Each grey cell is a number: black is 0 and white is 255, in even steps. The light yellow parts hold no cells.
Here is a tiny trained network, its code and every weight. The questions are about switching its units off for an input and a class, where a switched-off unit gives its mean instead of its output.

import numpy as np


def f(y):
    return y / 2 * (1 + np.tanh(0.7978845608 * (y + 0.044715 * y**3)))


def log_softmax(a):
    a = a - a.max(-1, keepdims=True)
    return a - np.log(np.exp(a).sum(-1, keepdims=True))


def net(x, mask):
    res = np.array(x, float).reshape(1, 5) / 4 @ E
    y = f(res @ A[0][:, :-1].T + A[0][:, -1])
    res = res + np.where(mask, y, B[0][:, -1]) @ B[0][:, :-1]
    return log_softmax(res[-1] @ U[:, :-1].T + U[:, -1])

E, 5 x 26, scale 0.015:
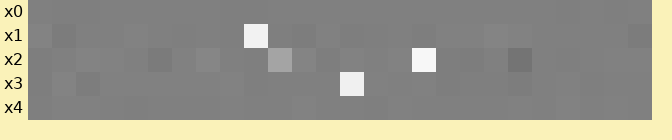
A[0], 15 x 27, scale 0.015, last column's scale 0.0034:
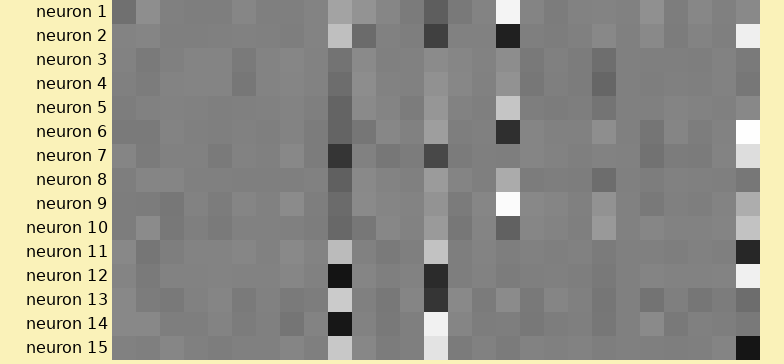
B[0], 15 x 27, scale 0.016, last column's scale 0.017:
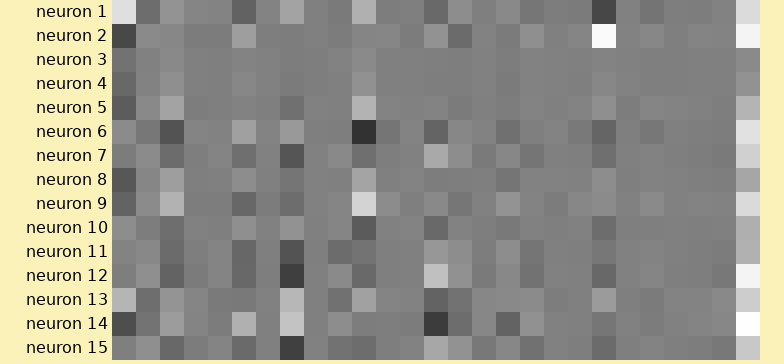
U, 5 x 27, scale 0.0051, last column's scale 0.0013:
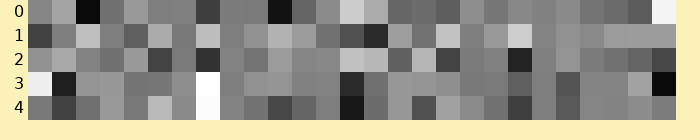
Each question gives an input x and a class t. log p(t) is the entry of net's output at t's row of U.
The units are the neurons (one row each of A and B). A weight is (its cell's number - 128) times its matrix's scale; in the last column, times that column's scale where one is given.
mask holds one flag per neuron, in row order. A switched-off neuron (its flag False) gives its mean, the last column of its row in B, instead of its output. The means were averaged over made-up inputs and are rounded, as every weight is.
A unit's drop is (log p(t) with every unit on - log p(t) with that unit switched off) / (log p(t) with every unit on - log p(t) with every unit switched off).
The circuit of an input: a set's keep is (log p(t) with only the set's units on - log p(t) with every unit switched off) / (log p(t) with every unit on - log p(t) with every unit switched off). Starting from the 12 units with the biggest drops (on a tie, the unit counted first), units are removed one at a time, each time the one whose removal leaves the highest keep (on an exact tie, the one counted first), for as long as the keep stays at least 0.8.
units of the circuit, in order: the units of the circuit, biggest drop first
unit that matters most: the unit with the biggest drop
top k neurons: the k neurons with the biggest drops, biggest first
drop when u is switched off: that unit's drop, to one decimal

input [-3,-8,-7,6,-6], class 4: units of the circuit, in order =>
neuron 14
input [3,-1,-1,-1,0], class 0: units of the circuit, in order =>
neuron 14; neuron 9
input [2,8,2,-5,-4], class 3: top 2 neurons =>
neuron 1; neuron 13
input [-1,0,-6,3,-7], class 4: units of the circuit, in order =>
neuron 12; neuron 6
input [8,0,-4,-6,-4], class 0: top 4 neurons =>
neuron 14; neuron 12; neuron 9; neuron 7
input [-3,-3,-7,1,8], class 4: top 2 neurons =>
neuron 15; neuron 6
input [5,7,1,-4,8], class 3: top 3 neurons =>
neuron 1; neuron 13; neuron 9
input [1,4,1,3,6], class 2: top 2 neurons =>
neuron 6; neuron 2
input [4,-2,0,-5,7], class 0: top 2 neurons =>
neuron 9; neuron 1
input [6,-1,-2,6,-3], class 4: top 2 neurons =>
neuron 14; neuron 12
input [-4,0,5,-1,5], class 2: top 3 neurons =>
neuron 14; neuron 2; neuron 9
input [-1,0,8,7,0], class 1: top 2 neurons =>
neuron 14; neuron 12
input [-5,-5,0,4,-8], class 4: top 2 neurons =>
neuron 2; neuron 14
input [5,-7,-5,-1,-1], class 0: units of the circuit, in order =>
neuron 12
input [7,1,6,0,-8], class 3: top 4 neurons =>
neuron 1; neuron 12; neuron 2; neuron 15
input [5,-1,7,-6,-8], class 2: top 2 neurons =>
neuron 12; neuron 14
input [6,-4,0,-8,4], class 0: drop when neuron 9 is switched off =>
0.2
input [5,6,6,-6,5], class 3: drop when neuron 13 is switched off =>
0.0
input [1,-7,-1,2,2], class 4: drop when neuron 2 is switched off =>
0.1
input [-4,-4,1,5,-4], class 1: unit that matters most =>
neuron 1
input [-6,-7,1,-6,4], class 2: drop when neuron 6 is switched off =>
0.2
